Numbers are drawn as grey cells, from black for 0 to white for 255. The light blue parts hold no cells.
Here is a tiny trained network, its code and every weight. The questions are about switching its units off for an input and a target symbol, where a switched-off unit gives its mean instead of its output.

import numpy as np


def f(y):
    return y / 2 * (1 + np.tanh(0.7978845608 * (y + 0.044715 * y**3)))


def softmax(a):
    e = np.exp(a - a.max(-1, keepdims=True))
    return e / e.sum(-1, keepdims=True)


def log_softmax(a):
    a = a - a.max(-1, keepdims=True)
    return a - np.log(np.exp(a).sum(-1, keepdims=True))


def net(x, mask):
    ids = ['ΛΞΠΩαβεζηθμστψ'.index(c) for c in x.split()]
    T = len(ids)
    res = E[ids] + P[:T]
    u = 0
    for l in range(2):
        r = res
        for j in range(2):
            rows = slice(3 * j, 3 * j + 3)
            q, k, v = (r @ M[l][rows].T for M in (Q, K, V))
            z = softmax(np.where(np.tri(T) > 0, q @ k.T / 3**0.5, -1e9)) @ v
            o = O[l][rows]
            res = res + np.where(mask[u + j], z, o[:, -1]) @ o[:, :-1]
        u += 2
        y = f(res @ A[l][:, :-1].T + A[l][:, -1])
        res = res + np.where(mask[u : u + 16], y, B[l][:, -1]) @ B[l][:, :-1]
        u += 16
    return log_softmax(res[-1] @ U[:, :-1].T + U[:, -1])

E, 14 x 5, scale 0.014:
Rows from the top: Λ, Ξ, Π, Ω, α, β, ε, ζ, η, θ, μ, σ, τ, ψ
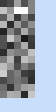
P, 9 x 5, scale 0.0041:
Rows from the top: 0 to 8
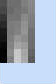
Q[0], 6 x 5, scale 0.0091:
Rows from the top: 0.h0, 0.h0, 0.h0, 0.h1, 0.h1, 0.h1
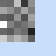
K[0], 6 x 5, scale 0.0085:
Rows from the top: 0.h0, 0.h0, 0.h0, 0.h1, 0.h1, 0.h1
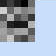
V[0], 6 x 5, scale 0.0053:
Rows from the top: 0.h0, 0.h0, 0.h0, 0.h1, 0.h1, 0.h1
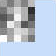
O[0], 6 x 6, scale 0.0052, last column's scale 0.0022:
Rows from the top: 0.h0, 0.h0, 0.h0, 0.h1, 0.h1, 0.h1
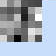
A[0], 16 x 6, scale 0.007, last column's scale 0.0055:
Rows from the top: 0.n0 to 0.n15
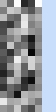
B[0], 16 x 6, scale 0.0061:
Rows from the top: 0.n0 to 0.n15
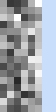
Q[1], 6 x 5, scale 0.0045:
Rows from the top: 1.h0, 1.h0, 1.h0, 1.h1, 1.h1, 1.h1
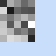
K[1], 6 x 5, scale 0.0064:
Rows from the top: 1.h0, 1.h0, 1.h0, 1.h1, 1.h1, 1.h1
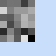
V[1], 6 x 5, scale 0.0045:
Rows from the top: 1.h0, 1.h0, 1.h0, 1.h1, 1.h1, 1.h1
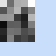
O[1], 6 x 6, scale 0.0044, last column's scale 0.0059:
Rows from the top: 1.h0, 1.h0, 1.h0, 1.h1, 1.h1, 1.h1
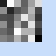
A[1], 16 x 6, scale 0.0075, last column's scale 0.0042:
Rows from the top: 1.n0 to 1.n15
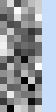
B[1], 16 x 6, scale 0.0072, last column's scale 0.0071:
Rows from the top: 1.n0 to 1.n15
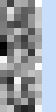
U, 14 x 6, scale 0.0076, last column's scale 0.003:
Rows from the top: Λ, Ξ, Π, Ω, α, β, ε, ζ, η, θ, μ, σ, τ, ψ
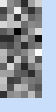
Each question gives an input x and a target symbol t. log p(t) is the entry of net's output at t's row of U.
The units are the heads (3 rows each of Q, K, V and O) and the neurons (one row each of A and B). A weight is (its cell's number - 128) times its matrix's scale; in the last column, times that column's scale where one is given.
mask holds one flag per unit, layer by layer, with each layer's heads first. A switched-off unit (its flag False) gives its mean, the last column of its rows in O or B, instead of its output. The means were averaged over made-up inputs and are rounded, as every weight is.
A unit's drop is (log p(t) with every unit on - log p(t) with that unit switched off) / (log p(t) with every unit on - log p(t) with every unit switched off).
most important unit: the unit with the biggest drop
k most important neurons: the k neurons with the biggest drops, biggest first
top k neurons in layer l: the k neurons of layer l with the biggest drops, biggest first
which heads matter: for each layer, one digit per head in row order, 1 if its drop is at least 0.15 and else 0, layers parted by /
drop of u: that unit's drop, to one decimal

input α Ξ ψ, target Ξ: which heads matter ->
01 / 01
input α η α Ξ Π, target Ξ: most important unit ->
0.h1
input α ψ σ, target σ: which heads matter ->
01 / 00
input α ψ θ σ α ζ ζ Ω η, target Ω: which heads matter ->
00 / 00
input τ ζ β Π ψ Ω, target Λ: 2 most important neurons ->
1.n8, 1.n15
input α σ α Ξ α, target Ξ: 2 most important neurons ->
1.n7, 1.n4
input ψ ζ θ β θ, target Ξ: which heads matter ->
10 / 00
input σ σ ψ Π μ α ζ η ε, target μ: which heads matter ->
00 / 00
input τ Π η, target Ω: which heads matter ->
10 / 00
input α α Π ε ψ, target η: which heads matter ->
00 / 01
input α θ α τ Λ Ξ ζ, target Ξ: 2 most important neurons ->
1.n11, 0.n13
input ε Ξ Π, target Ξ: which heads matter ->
11 / 00
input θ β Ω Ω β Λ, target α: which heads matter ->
00 / 00
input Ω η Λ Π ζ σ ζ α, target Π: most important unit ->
0.h1
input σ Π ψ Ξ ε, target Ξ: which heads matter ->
01 / 01
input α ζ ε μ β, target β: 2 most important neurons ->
1.n7, 0.n11
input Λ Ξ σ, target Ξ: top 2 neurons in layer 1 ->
1.n7, 1.n4
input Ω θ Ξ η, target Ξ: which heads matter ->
11 / 00
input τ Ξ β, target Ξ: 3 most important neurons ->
1.n7, 1.n4, 0.n10
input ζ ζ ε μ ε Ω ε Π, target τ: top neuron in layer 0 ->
0.n6
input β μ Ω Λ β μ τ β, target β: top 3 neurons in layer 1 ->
1.n7, 1.n6, 1.n15
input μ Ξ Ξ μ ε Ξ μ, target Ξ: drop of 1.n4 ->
0.2
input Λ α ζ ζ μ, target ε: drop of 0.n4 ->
0.1
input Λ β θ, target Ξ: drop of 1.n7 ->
0.2
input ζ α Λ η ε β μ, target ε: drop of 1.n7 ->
0.1
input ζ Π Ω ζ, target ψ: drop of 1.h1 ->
0.1
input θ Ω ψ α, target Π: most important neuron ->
1.n12
